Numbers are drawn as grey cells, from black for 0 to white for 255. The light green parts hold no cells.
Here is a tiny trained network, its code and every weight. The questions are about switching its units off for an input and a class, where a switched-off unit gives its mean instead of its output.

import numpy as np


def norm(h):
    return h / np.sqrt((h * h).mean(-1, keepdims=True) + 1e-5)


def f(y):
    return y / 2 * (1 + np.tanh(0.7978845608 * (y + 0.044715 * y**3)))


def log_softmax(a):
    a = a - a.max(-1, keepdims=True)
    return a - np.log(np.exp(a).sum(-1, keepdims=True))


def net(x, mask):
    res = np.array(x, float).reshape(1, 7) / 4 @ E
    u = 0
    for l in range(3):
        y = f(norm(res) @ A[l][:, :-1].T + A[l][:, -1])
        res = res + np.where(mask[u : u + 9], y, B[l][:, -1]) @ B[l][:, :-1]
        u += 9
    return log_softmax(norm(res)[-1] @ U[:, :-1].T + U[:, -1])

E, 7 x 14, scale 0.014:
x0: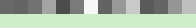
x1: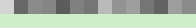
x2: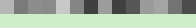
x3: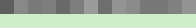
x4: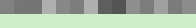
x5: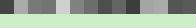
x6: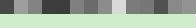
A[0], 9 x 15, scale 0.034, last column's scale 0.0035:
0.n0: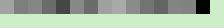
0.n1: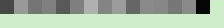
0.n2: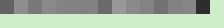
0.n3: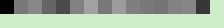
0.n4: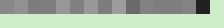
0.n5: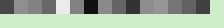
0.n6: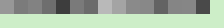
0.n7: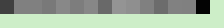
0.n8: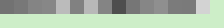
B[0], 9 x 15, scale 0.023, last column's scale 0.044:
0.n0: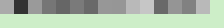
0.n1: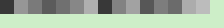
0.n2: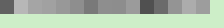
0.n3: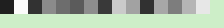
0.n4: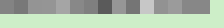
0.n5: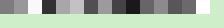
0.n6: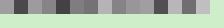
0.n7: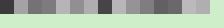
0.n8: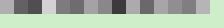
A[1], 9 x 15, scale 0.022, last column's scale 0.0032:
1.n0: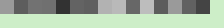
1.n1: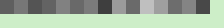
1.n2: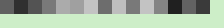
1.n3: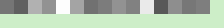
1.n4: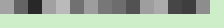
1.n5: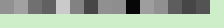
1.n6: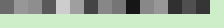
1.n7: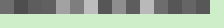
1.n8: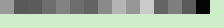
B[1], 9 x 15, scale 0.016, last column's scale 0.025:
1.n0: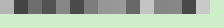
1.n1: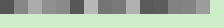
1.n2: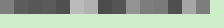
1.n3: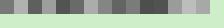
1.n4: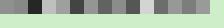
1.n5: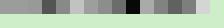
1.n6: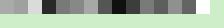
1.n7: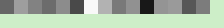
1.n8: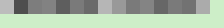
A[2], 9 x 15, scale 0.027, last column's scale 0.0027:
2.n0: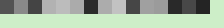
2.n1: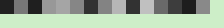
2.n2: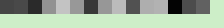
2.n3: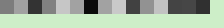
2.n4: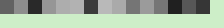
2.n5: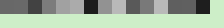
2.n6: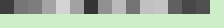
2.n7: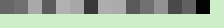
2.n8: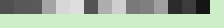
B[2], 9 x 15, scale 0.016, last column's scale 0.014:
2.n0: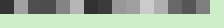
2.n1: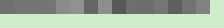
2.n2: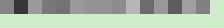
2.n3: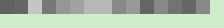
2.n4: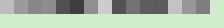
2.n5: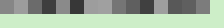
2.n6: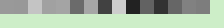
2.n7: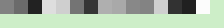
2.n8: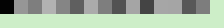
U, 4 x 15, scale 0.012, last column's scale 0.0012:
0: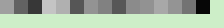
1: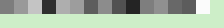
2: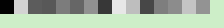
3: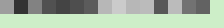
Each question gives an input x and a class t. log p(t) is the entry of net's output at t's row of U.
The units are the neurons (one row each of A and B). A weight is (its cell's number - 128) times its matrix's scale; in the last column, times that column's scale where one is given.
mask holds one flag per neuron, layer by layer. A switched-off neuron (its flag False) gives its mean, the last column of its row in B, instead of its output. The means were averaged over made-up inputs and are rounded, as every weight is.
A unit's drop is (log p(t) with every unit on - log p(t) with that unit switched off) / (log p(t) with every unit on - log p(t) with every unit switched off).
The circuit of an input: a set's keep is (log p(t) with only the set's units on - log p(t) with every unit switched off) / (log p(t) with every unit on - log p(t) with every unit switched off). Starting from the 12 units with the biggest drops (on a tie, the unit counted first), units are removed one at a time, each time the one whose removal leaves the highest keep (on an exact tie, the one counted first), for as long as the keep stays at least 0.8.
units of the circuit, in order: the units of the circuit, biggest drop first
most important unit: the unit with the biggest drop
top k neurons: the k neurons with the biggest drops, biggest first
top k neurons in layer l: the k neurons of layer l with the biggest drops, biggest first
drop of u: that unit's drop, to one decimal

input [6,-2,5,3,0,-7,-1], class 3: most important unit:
0.n5
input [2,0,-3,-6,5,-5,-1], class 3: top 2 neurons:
(0.n5 0.n3)
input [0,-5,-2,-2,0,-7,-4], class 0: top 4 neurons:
(0.n5 0.n3 0.n6 0.n0)
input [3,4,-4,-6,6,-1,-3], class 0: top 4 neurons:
(0.n5 0.n3 0.n6 0.n0)
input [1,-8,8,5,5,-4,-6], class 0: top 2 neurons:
(0.n8 1.n4)
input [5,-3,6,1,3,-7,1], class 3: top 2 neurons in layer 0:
(0.n5 0.n3)
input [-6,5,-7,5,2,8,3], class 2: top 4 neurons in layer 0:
(0.n3 0.n1 0.n7 0.n2)
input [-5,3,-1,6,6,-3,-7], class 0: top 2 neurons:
(0.n5 0.n3)
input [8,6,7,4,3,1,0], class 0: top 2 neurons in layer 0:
(0.n5 0.n3)
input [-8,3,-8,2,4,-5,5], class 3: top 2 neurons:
(0.n6 0.n0)
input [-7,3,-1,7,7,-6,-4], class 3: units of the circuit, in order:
(0.n5 0.n3)
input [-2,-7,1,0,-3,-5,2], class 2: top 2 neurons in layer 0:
(0.n3 0.n7)
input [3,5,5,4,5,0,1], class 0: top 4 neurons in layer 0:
(0.n5 0.n3 0.n6 0.n0)
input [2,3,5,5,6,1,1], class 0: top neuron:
(0.n5)
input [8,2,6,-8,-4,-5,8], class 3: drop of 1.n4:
0.0
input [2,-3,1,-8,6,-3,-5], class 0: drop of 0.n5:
0.1
